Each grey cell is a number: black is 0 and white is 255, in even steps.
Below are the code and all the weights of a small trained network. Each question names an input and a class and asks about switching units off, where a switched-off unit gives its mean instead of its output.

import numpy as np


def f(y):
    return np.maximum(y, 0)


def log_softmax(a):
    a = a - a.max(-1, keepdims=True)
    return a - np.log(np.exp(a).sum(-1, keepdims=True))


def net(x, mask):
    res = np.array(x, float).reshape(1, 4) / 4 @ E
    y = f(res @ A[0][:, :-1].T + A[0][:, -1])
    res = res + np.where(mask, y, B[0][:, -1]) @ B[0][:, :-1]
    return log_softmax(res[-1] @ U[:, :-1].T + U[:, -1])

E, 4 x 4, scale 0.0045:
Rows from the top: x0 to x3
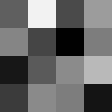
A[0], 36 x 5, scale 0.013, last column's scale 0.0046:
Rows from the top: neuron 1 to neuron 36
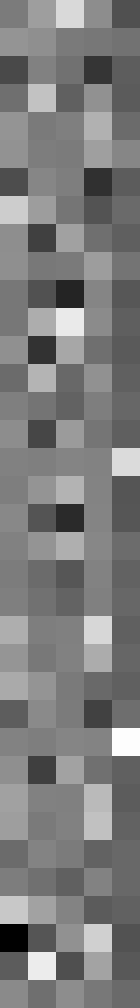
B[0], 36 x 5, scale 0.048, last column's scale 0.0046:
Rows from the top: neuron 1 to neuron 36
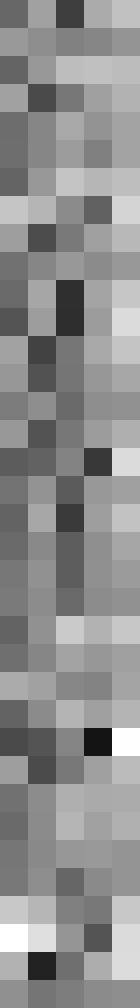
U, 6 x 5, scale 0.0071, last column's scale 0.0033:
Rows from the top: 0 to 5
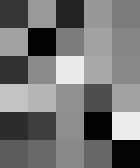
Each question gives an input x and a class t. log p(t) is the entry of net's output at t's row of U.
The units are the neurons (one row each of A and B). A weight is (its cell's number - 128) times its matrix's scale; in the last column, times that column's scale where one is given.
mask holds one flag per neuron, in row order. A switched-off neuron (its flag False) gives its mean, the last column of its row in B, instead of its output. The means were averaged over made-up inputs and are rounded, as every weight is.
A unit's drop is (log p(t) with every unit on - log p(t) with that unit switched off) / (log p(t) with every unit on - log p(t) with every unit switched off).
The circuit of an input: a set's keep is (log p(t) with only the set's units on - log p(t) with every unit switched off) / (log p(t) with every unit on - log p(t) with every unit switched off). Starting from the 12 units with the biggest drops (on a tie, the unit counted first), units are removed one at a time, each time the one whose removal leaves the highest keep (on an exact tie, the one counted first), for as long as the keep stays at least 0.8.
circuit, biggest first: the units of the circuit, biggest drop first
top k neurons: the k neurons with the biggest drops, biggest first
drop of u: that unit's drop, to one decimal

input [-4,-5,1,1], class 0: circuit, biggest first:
neuron 12
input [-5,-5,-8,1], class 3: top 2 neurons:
neuron 8; neuron 33
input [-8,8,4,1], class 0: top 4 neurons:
neuron 11; neuron 19; neuron 35; neuron 21
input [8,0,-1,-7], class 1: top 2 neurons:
neuron 35; neuron 4
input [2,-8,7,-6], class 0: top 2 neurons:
neuron 12; neuron 1
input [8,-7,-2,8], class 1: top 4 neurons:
neuron 35; neuron 4; neuron 14; neuron 23
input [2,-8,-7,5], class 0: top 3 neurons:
neuron 12; neuron 34; neuron 1
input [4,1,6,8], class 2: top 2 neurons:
neuron 3; neuron 7
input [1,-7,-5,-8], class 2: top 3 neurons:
neuron 23; neuron 30; neuron 29
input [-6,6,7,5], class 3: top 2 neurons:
neuron 34; neuron 12
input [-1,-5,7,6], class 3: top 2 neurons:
neuron 34; neuron 23
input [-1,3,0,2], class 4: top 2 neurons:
neuron 12; neuron 1
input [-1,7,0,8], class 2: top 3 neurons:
neuron 3; neuron 7; neuron 26
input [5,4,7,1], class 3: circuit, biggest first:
neuron 34
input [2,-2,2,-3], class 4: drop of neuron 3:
0.2
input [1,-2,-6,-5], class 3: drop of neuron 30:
-0.1
